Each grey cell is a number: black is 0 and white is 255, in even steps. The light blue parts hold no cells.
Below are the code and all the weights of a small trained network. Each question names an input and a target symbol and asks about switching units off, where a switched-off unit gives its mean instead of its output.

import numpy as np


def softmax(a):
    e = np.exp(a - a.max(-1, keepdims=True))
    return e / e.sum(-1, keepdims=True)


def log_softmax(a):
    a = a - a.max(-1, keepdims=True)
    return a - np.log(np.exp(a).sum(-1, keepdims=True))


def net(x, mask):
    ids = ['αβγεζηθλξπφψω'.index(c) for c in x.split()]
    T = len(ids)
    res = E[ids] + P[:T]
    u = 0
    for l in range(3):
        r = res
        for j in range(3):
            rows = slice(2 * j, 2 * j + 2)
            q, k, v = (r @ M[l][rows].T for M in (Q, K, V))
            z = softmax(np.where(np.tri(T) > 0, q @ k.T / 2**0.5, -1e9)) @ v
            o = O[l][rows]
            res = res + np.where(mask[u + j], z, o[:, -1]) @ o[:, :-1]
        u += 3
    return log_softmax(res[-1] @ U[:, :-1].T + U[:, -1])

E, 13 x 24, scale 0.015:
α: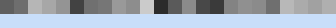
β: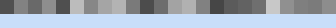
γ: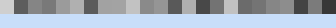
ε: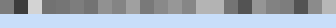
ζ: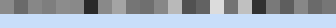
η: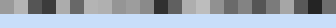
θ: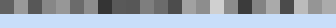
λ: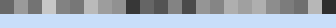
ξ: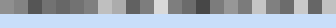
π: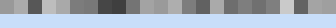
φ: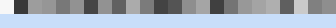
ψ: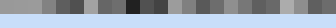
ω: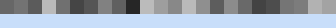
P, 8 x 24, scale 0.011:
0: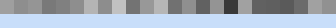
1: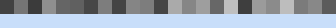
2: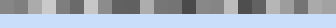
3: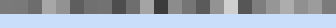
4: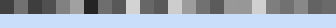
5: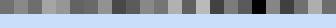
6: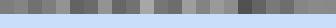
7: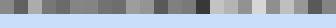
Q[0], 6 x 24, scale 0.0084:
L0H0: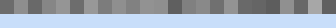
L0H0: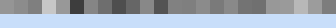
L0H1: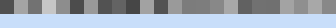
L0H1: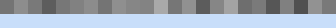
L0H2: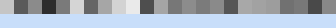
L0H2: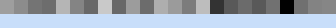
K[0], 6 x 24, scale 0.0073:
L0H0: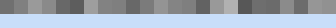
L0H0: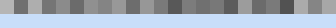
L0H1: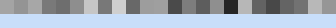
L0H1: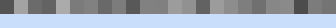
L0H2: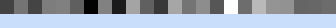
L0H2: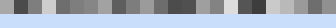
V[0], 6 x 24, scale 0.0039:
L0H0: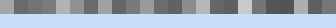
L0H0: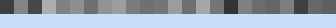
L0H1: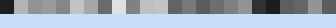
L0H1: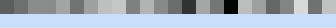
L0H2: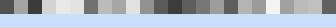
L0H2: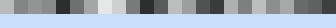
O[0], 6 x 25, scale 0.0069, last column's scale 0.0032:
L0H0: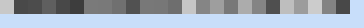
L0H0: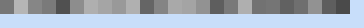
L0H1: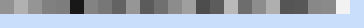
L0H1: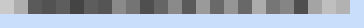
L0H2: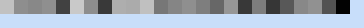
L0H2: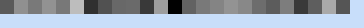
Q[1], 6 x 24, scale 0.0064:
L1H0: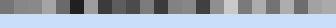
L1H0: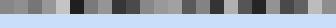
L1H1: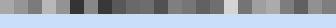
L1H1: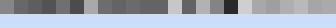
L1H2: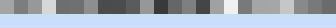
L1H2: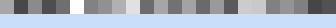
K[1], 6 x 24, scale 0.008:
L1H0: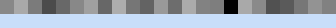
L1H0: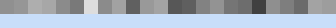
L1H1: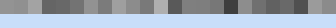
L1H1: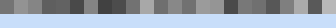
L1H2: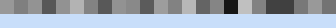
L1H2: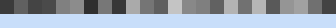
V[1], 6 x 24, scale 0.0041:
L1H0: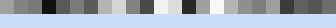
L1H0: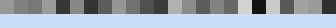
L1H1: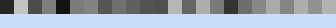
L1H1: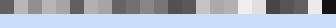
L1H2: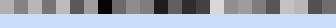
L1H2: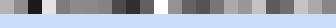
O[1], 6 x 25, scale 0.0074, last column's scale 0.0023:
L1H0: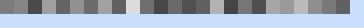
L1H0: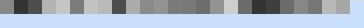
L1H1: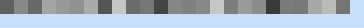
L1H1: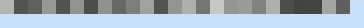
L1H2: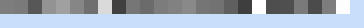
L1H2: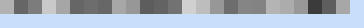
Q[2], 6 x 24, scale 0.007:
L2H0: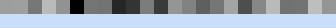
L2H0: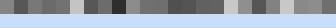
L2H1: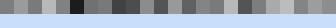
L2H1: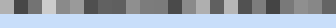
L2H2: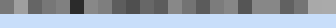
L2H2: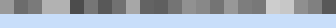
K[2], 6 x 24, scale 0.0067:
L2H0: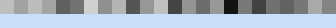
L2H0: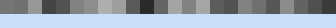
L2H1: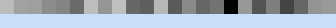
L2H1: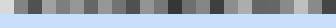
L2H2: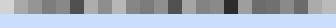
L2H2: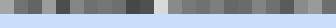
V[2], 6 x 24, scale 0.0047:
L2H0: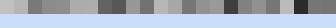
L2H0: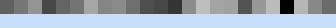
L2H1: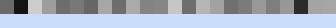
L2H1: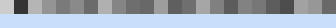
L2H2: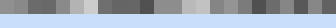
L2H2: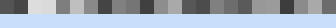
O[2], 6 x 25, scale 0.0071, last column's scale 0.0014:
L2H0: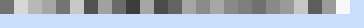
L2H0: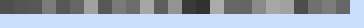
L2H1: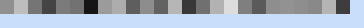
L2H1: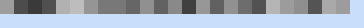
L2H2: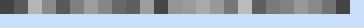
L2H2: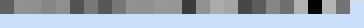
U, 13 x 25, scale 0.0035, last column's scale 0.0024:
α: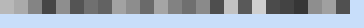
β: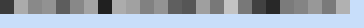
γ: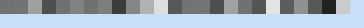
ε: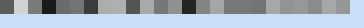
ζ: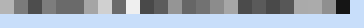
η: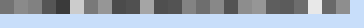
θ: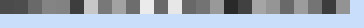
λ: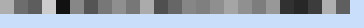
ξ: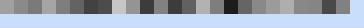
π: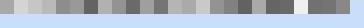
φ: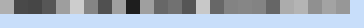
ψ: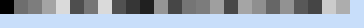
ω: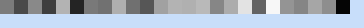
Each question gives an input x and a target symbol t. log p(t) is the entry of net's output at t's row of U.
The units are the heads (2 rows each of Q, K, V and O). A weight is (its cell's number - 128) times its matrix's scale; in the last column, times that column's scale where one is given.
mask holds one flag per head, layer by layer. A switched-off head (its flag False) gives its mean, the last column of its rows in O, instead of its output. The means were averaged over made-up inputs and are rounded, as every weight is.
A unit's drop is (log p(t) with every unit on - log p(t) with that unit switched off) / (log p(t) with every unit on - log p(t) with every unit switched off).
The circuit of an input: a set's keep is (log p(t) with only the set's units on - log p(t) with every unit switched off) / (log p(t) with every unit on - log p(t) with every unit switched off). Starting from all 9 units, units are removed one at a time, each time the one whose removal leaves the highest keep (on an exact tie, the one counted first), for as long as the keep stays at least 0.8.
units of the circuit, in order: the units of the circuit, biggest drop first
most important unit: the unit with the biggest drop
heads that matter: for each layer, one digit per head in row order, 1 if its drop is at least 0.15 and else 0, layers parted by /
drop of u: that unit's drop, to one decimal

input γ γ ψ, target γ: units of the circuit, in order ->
L1H1, L0H1
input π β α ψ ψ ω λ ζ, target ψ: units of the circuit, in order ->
L0H2, L1H0
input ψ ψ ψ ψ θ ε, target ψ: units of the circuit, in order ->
L0H2, L1H2
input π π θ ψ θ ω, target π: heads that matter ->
000 / 000 / 100
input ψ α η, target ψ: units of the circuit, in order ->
L0H2
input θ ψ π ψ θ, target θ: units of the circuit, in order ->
L0H2, L2H0
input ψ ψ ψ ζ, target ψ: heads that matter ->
001 / 000 / 000
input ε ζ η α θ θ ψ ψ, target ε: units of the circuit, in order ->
L2H1, L1H2
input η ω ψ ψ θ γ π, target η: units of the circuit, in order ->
L2H2, L1H2
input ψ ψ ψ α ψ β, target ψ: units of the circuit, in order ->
L0H2, L1H2
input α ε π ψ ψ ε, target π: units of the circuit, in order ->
L2H0, L0H2, L1H2, L1H0
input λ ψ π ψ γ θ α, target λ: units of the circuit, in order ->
L1H1, L0H1, L0H2
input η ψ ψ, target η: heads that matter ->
000 / 000 / 001
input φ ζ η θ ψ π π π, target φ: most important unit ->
L2H1
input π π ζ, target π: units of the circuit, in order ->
L2H0, L0H2
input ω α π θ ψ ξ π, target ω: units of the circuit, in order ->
L1H2, L0H2, L2H0
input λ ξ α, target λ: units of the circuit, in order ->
L1H1, L0H2
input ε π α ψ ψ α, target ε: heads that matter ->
000 / 000 / 010
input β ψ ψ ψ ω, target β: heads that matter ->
001 / 011 / 000
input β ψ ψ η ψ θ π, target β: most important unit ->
L1H2
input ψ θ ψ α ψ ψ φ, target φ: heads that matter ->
110 / 000 / 010
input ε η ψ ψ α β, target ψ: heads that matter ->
001 / 001 / 000
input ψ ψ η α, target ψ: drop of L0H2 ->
0.6
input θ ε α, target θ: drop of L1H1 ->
0.0
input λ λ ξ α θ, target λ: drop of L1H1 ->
0.6
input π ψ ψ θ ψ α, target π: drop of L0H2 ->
0.1
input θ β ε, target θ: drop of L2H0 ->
0.3
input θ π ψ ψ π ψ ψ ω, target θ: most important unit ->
L0H2
